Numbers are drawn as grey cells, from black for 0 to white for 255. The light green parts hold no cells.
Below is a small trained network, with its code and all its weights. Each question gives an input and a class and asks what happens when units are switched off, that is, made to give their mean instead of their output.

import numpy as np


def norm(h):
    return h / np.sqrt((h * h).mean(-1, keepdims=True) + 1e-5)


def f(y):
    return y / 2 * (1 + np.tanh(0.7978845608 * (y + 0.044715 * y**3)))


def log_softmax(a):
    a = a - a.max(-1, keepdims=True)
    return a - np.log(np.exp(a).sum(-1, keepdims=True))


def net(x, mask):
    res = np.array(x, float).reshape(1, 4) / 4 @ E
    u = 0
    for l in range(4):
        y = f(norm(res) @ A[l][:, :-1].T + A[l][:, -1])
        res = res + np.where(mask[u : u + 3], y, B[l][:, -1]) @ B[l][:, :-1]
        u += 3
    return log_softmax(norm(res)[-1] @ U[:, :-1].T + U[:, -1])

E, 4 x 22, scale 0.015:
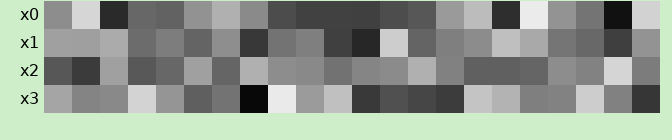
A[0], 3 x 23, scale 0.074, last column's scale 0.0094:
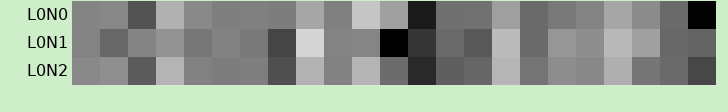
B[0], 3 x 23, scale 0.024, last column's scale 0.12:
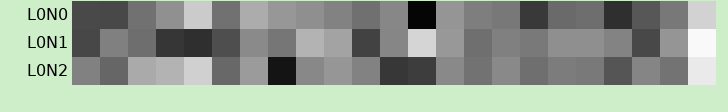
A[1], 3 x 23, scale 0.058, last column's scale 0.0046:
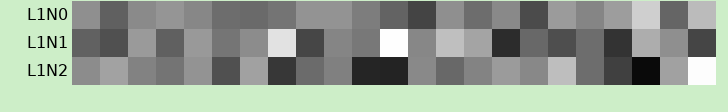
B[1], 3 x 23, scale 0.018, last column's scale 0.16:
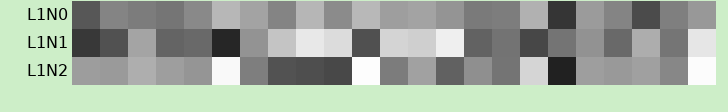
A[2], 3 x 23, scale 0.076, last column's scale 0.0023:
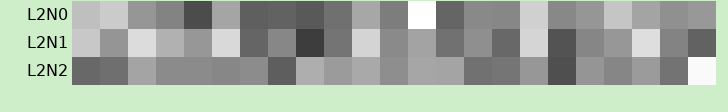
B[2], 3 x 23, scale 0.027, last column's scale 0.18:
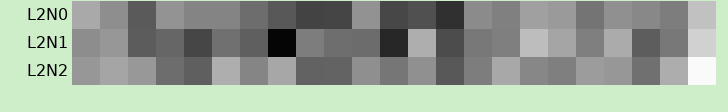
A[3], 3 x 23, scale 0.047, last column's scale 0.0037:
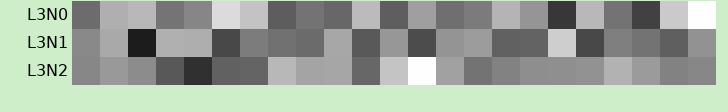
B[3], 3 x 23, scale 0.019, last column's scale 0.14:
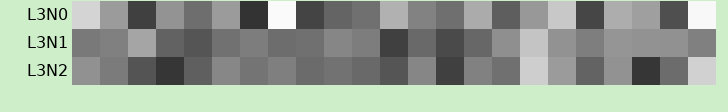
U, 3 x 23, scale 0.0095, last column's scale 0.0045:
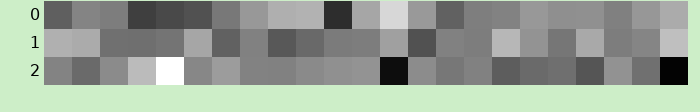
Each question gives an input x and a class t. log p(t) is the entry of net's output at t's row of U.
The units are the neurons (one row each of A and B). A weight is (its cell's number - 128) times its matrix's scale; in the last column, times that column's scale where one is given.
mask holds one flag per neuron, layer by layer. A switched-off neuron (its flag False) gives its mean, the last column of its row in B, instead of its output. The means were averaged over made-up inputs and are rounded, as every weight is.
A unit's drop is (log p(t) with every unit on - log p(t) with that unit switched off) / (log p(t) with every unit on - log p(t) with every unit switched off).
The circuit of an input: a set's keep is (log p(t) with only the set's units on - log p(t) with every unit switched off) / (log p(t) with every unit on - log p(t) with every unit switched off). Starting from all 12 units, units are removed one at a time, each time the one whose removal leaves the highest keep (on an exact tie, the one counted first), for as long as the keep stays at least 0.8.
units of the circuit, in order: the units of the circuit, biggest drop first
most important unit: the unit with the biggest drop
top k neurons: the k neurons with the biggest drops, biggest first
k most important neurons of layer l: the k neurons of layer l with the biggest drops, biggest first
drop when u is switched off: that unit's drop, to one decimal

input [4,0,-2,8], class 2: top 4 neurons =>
(L0N2, L0N0, L2N1, L1N1)
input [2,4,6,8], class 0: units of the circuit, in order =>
(L0N1)
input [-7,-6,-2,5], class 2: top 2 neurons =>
(L0N0, L2N1)
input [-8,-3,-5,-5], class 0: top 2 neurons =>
(L0N1, L0N2)
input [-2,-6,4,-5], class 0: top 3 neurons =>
(L0N1, L0N2, L1N1)
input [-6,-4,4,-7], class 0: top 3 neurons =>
(L0N2, L0N1, L1N1)
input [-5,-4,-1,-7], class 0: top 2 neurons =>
(L0N1, L0N2)
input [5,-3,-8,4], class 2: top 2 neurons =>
(L0N0, L0N2)
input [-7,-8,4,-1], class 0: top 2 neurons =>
(L0N2, L1N2)
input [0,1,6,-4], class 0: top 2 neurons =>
(L0N1, L0N2)
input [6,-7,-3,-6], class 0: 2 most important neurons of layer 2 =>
(L2N0, L2N1)
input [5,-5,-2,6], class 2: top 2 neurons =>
(L0N0, L0N2)
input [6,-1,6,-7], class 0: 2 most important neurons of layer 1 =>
(L1N2, L1N1)
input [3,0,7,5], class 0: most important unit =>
L0N1
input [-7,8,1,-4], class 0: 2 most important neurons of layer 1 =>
(L1N2, L1N1)
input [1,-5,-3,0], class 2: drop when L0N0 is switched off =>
0.5
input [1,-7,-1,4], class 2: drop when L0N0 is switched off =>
0.4
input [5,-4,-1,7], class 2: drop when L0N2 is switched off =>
0.4
